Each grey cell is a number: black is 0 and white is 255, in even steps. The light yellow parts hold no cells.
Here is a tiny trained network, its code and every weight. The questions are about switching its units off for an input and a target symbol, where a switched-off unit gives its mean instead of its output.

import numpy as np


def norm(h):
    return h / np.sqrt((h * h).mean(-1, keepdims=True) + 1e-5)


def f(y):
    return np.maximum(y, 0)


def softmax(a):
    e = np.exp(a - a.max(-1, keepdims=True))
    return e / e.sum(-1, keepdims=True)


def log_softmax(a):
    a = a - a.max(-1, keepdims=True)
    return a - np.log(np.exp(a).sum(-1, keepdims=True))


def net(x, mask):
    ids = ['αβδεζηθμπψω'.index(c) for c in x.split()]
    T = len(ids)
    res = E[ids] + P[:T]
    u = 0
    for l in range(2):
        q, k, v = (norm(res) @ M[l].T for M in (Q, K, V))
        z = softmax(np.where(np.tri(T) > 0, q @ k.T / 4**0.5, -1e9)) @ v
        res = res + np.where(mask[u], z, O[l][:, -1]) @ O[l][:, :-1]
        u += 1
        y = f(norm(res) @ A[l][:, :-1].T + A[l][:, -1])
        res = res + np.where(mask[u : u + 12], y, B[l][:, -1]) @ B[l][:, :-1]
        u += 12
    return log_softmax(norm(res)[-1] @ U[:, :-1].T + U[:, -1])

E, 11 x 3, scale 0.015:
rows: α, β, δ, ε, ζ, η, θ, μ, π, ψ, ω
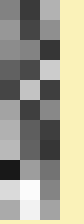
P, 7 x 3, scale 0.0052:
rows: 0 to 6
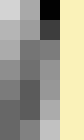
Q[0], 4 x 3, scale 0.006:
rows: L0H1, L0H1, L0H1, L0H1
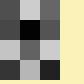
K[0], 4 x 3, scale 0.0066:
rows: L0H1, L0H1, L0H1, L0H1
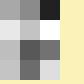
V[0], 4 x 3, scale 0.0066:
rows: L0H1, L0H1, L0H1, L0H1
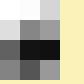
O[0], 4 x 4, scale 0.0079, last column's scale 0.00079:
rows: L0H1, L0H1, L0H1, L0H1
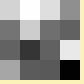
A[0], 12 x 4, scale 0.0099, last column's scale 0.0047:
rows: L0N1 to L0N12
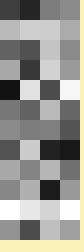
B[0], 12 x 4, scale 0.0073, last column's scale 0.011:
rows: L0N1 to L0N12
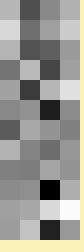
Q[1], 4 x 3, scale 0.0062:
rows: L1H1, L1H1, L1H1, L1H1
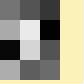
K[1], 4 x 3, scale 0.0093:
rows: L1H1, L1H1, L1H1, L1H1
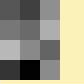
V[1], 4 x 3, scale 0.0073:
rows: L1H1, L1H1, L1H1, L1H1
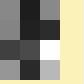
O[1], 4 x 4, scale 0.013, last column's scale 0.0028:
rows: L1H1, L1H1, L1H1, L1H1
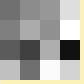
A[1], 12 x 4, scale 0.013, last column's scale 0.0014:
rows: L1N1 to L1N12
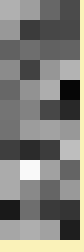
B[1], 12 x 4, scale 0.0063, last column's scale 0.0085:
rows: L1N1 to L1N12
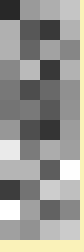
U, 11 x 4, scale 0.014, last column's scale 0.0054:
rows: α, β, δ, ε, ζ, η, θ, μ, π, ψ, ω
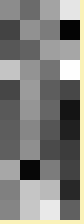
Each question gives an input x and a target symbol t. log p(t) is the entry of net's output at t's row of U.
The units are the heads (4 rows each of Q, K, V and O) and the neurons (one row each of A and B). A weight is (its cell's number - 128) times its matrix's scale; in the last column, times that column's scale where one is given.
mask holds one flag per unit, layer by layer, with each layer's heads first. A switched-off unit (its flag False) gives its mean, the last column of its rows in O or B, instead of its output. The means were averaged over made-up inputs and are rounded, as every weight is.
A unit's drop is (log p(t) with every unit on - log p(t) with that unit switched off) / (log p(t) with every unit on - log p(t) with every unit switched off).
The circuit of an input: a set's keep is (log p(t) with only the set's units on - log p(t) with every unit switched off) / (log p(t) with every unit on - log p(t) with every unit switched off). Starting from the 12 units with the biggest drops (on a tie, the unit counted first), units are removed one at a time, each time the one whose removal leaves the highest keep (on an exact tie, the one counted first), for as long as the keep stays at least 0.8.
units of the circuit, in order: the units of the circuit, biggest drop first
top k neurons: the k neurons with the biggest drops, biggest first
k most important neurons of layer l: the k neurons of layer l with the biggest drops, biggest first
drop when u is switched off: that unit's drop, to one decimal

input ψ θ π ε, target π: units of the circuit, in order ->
[L1H1 L0H1 L0N11]
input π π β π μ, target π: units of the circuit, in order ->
[L0H1]
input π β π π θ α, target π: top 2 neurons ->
[L1N9 L0N1]
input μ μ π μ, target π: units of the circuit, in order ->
[L0H1 L1N9]
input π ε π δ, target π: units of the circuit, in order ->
[L0H1 L1N9]
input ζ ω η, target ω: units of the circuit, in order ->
[L0H1 L0N11]
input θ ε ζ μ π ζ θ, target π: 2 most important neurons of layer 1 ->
[L1N9 L1N10]
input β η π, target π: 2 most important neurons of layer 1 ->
[L1N9 L1N12]
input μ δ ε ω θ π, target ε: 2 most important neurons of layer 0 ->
[L0N11 L0N2]
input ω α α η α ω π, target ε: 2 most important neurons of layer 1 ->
[L1N1 L1N10]
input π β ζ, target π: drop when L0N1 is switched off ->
0.2
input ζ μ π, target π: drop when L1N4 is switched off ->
-0.1
